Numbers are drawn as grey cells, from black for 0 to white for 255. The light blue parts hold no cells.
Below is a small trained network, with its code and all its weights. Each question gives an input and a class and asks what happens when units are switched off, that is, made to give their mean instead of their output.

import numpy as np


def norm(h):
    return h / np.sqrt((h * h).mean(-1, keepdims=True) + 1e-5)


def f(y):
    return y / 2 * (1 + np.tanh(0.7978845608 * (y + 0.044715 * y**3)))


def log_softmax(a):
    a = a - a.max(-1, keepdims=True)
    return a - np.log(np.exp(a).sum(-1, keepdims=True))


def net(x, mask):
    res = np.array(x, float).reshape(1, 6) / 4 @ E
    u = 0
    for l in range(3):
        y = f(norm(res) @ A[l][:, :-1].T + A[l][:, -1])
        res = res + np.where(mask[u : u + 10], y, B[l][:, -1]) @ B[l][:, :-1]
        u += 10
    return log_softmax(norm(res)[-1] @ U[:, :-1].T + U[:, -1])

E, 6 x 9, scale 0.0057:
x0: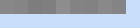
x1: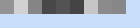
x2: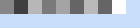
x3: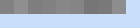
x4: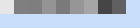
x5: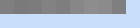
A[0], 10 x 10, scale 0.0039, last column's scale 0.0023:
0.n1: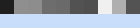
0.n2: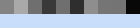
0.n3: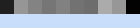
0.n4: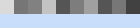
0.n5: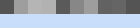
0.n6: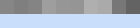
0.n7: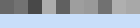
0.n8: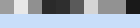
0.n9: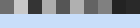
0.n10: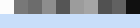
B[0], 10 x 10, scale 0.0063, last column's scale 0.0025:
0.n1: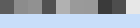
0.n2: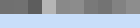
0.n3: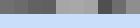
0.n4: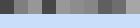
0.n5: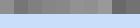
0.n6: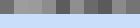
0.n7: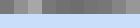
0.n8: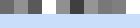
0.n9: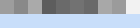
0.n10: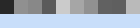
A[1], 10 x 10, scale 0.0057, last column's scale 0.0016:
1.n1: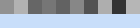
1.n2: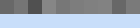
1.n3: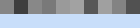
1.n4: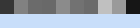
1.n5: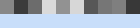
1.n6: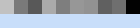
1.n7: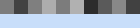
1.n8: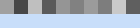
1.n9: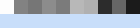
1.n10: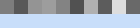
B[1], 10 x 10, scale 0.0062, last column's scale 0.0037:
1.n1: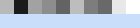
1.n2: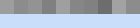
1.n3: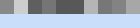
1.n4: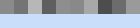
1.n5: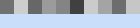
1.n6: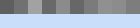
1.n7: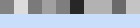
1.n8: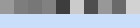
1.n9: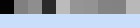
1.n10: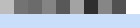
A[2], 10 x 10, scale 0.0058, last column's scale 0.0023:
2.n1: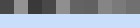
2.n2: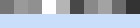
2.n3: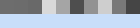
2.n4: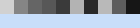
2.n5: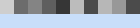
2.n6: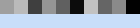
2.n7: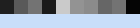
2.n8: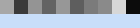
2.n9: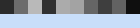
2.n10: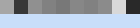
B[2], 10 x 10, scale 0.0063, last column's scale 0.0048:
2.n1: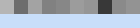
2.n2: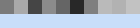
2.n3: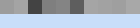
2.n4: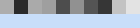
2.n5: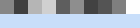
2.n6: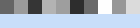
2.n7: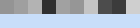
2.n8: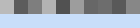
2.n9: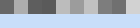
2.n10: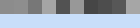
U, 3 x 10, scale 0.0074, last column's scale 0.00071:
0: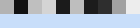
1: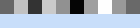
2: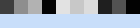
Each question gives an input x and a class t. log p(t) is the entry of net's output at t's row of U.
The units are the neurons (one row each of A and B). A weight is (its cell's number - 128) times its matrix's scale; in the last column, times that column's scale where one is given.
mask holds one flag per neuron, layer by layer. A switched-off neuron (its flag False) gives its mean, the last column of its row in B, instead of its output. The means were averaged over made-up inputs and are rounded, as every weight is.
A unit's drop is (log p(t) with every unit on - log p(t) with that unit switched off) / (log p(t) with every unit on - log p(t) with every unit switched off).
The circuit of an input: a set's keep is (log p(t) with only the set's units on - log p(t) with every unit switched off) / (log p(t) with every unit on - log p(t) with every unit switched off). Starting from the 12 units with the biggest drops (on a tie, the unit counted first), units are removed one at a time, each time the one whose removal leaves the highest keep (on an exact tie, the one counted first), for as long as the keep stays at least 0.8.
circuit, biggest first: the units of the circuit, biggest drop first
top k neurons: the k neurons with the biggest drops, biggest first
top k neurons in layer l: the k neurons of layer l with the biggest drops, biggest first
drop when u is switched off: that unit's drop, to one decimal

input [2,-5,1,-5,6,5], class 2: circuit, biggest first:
(1.n9)
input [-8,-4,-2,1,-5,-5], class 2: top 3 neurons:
(0.n1, 0.n8, 0.n2)
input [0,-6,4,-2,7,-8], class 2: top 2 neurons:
(1.n9, 0.n8)
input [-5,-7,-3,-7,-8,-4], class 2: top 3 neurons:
(0.n1, 0.n8, 1.n4)
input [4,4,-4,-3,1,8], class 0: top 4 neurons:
(1.n1, 1.n5, 1.n7, 0.n9)
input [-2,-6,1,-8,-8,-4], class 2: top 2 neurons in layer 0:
(0.n1, 0.n8)
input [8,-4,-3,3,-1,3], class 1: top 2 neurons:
(1.n5, 1.n7)
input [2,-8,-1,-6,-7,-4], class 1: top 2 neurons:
(1.n7, 1.n5)
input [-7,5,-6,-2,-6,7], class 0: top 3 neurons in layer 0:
(0.n10, 0.n4, 0.n9)
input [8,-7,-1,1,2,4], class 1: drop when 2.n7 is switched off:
0.0
